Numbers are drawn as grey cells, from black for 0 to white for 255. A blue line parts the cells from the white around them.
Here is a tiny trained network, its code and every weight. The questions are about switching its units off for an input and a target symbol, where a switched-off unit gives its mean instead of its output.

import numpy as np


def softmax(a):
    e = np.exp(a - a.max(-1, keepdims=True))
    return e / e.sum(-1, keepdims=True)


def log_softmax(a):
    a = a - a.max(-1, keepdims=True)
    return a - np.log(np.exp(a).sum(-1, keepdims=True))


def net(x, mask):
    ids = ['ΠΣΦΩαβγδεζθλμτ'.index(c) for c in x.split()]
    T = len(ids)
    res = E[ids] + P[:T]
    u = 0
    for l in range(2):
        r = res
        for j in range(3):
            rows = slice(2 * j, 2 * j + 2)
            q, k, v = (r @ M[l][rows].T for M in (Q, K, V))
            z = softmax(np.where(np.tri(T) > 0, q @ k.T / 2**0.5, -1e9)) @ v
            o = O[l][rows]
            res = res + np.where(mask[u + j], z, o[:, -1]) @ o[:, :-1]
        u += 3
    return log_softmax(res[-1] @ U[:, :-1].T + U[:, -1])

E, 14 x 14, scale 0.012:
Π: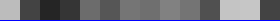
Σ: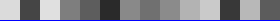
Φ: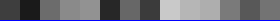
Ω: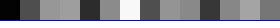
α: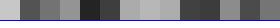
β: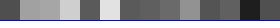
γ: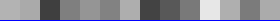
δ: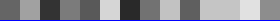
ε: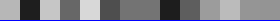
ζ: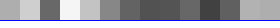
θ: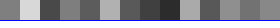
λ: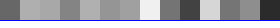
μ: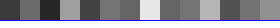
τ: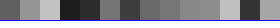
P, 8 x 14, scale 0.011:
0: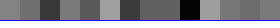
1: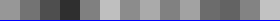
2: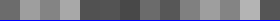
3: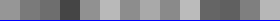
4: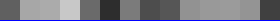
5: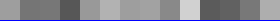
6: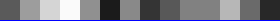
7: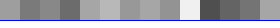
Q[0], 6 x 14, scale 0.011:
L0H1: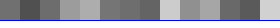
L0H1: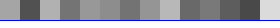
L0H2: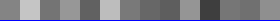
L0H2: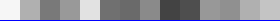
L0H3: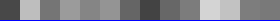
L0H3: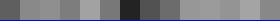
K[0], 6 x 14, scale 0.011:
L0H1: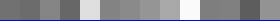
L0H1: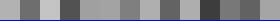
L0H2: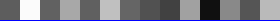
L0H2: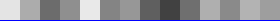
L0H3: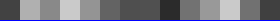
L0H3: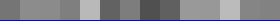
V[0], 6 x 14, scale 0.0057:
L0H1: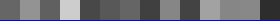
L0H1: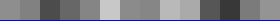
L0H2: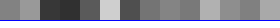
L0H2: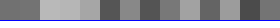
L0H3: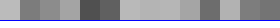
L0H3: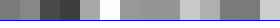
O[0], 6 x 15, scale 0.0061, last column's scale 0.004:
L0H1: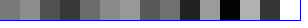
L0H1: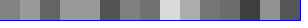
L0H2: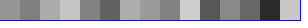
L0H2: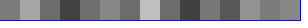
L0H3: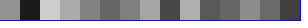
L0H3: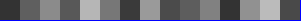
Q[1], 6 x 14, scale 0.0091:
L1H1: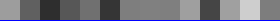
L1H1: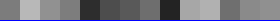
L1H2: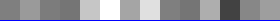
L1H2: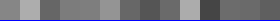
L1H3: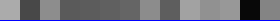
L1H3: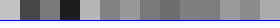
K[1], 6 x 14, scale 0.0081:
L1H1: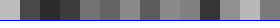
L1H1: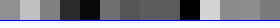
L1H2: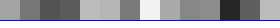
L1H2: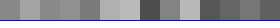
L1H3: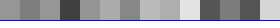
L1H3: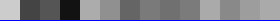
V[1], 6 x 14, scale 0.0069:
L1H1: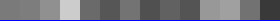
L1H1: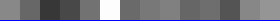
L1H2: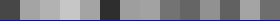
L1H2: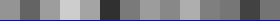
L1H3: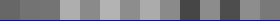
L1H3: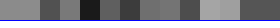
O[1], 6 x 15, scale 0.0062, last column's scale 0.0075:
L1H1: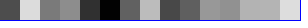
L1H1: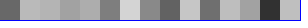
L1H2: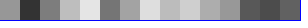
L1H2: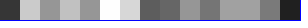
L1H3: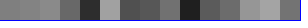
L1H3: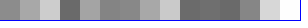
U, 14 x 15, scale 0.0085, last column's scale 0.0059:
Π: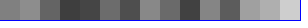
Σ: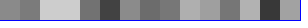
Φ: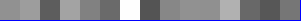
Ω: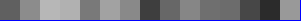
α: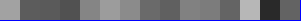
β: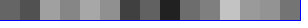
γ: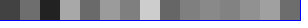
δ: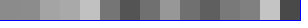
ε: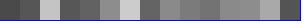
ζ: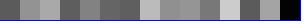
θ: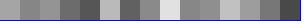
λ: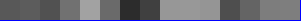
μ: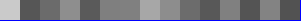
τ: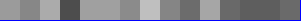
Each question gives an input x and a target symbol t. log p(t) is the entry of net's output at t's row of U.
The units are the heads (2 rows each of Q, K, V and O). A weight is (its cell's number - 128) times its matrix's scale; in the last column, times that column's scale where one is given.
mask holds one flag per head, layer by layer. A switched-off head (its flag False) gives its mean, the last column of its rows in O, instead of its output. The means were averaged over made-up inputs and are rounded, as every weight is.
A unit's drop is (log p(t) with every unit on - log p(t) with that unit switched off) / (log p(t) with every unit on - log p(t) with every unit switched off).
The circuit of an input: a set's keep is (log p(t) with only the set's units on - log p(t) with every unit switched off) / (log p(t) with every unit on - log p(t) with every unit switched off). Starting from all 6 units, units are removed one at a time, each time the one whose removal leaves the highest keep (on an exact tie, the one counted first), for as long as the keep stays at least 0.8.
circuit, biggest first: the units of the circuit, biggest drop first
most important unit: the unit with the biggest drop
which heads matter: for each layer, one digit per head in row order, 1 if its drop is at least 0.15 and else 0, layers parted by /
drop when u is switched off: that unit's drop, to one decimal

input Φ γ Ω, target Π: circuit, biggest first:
L0H2, L0H1
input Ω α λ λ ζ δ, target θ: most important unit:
L0H3
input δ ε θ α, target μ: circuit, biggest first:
L1H1, L0H1, L0H3
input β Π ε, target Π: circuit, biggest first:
L0H2, L1H1
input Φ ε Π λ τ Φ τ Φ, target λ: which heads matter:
100 / 101
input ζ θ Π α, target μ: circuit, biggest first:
L0H1, L1H1, L0H3
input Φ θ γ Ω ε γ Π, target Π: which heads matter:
110 / 100
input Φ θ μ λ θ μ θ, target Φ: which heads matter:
001 / 010
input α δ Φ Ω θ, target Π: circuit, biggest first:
L0H2, L1H1, L0H3
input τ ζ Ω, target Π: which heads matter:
110 / 000
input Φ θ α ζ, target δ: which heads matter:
100 / 001
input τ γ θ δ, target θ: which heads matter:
100 / 100
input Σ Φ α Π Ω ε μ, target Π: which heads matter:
110 / 101
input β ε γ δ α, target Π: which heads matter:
000 / 000
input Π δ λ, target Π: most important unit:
L1H1
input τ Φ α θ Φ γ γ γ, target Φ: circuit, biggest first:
L0H1, L1H3, L0H3
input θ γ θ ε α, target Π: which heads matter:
010 / 000
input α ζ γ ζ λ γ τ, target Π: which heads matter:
010 / 100
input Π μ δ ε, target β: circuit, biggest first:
L0H1, L1H3, L0H3
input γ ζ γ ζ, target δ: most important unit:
L0H1
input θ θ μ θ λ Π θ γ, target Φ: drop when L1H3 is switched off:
0.3
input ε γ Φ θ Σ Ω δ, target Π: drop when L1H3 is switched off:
0.1
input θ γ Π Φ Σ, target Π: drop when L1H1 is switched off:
0.2
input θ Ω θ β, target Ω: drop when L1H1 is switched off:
0.3
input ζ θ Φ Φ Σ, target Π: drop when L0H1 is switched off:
0.1
